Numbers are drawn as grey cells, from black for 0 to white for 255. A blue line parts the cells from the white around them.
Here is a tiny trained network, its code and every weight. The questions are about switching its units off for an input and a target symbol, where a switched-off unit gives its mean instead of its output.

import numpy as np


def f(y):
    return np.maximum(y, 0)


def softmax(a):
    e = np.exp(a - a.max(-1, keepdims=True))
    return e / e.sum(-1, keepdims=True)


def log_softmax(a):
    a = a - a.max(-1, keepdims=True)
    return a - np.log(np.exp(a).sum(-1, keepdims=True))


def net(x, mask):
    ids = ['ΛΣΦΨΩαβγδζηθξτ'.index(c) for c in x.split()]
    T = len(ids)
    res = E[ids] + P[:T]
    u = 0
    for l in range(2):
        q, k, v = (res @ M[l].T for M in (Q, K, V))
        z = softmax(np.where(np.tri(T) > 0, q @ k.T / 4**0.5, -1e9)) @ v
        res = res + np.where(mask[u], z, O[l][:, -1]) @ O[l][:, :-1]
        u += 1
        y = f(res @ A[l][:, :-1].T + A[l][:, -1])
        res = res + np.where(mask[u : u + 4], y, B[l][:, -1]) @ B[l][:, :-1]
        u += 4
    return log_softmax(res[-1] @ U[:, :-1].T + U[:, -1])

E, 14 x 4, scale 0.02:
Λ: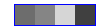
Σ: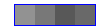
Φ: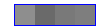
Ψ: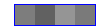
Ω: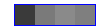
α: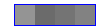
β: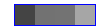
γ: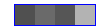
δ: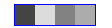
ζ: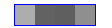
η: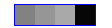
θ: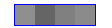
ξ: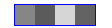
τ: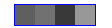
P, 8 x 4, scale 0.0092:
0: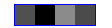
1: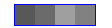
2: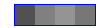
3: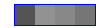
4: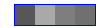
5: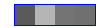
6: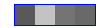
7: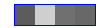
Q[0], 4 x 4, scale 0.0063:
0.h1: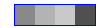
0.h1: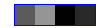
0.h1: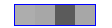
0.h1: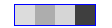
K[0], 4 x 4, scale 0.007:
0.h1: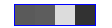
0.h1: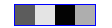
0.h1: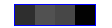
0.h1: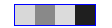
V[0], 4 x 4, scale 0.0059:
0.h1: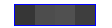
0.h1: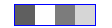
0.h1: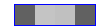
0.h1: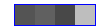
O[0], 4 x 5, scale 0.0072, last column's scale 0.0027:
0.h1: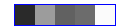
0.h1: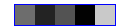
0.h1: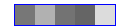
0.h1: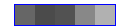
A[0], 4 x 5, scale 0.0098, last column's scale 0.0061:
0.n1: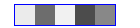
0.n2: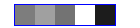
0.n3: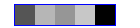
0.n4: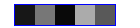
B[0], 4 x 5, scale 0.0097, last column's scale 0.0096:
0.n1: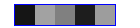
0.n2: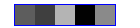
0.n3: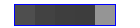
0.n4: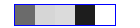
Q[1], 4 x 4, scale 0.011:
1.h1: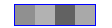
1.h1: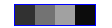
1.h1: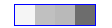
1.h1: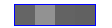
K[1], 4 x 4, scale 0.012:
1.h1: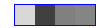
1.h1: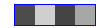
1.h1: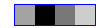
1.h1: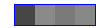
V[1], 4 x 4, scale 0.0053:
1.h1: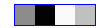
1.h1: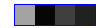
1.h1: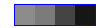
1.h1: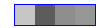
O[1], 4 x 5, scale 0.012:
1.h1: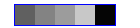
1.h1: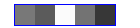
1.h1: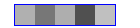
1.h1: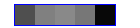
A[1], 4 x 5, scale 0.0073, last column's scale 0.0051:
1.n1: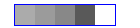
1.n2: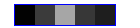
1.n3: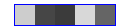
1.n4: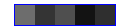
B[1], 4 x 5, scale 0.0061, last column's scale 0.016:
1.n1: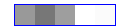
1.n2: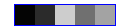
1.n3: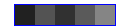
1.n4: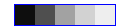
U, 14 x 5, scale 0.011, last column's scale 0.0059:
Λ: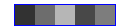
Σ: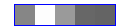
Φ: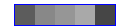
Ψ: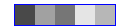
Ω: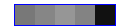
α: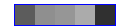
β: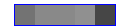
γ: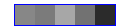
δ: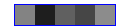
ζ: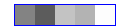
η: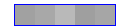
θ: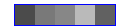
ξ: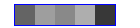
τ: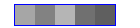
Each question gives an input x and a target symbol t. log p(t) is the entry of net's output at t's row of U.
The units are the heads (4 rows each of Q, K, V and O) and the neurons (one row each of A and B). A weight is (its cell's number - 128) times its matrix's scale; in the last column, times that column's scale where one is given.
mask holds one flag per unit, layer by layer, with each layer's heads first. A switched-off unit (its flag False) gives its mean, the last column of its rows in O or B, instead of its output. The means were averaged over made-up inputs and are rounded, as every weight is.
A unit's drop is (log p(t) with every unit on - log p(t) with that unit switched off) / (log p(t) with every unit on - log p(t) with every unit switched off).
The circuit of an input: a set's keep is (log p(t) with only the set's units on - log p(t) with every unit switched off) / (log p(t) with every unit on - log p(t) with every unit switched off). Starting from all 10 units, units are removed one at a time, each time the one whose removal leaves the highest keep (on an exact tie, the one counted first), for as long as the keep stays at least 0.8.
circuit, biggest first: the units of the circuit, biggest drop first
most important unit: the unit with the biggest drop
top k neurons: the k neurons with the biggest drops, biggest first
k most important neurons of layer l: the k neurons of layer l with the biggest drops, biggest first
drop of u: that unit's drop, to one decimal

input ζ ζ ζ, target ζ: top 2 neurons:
0.n2, 0.n4
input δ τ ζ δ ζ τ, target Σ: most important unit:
0.n4
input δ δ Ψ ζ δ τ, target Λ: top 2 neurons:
0.n4, 1.n4
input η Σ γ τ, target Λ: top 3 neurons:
0.n4, 1.n2, 1.n4
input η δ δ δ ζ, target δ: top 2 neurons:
0.n4, 1.n3
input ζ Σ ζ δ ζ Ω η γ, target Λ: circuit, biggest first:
0.n4, 0.h1
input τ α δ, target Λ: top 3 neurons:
0.n3, 0.n2, 1.n2
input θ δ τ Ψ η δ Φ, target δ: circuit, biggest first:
0.n4, 1.h1
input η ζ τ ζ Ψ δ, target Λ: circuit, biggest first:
0.n3, 0.n2
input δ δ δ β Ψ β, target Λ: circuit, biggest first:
0.h1, 0.n4
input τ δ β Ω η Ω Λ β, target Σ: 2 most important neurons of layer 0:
0.n4, 0.n1
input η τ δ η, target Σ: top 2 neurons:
0.n4, 1.n2
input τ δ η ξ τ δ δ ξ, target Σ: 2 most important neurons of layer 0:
0.n4, 0.n2
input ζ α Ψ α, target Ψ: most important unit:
0.h1
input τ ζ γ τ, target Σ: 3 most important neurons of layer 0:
0.n4, 0.n3, 0.n1
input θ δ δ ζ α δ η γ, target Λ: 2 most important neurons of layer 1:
1.n4, 1.n2
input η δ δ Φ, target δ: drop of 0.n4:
0.7
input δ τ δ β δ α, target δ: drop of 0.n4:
0.4
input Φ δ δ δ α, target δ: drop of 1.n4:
-0.1
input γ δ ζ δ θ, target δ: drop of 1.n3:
0.1
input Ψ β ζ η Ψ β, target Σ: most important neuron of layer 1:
1.n4
